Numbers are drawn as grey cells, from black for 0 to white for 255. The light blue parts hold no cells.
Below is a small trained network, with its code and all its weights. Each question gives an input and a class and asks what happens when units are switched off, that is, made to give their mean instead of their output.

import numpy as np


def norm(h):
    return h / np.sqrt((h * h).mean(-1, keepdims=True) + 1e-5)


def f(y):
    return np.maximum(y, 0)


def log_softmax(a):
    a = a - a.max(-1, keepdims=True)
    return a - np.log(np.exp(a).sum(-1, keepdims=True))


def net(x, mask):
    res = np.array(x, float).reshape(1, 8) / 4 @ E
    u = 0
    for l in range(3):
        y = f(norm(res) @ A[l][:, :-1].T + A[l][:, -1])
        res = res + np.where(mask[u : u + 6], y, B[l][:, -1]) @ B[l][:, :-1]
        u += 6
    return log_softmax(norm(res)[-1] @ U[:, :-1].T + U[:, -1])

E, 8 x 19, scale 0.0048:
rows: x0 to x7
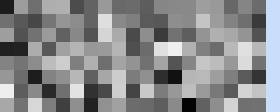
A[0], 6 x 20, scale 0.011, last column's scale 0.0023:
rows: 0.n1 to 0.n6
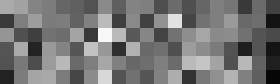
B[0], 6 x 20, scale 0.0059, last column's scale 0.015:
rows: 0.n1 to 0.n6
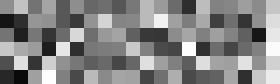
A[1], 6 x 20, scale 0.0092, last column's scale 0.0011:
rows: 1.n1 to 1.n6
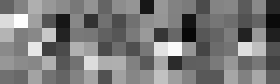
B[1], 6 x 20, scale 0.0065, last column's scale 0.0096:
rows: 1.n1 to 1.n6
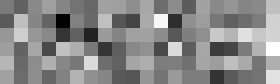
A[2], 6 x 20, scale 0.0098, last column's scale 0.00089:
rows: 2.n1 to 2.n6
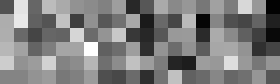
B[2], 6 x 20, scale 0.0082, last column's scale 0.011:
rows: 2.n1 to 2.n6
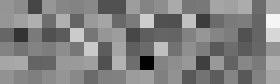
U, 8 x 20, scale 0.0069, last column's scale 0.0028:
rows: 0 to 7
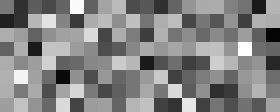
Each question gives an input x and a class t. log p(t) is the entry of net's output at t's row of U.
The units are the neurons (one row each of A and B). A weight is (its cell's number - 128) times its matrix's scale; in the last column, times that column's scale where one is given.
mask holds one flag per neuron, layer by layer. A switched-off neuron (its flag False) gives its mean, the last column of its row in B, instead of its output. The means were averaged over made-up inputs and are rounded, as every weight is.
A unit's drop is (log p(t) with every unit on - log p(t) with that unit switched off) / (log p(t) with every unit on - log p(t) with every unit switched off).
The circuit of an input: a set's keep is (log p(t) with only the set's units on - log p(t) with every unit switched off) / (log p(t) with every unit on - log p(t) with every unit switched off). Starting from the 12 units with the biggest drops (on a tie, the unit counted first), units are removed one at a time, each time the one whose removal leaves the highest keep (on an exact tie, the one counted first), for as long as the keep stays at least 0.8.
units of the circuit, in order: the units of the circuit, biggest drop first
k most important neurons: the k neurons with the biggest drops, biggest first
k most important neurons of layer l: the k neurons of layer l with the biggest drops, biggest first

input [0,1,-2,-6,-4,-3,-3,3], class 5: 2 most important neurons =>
(0.n1 1.n3)
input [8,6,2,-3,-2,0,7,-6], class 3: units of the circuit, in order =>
(0.n5)
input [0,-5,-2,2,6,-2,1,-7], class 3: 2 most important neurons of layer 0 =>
(0.n5 0.n4)
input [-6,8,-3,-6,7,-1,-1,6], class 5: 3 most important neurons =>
(0.n1 1.n2 0.n6)
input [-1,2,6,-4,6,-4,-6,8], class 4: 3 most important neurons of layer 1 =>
(1.n3 1.n5 1.n4)
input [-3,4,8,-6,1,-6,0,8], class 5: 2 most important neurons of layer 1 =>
(1.n3 1.n2)
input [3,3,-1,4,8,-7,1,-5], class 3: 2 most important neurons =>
(0.n5 2.n1)
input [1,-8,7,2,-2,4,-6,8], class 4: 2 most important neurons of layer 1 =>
(1.n3 1.n5)
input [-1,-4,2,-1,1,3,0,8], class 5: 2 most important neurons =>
(0.n1 1.n2)
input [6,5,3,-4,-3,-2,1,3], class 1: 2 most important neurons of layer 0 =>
(0.n6 0.n2)
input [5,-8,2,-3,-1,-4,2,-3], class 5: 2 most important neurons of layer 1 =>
(1.n2 1.n3)
